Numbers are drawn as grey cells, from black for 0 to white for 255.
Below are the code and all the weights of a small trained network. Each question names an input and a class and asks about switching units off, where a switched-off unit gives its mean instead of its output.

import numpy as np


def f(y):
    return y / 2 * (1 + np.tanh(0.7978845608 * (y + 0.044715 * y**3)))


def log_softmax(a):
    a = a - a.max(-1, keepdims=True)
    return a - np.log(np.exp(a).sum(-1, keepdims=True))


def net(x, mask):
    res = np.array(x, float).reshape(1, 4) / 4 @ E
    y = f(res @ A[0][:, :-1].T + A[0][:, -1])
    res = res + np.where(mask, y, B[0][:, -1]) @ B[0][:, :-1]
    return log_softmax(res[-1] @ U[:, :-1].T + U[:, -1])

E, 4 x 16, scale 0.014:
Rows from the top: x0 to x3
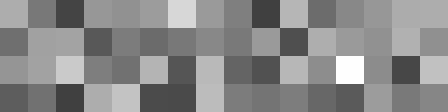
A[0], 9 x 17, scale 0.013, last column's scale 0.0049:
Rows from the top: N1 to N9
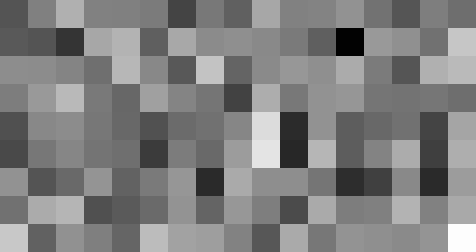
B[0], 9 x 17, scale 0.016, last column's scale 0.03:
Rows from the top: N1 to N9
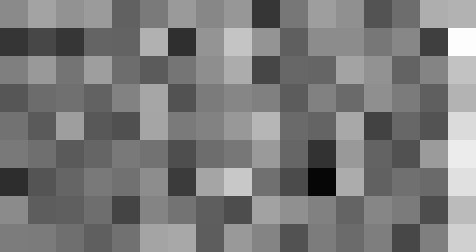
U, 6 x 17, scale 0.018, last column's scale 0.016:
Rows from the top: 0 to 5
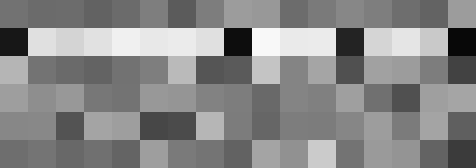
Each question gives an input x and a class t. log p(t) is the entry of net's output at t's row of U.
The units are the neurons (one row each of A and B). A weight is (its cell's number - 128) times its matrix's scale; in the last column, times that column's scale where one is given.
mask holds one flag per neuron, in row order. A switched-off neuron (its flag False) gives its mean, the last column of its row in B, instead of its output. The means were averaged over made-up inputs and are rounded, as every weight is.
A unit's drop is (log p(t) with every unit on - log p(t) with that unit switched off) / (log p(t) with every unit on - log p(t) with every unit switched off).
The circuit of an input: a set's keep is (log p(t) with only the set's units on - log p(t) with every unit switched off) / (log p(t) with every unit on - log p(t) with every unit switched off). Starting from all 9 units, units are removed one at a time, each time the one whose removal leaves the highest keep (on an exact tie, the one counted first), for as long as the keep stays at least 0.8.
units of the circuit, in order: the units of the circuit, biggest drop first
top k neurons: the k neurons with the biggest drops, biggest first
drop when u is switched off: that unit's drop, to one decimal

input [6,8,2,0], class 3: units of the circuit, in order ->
[N2 N7]
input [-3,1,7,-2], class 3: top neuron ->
[N2]
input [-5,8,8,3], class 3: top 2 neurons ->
[N2 N1]
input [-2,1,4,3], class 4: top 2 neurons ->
[N5 N9]
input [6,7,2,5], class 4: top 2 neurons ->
[N5 N2]
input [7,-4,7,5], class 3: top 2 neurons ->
[N2 N9]
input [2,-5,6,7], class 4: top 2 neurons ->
[N5 N3]
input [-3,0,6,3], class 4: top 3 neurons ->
[N5 N3 N9]
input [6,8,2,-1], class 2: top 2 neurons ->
[N7 N2]
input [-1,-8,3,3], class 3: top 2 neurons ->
[N2 N7]
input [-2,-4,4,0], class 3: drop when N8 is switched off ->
0.0
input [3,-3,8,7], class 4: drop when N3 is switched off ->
0.3
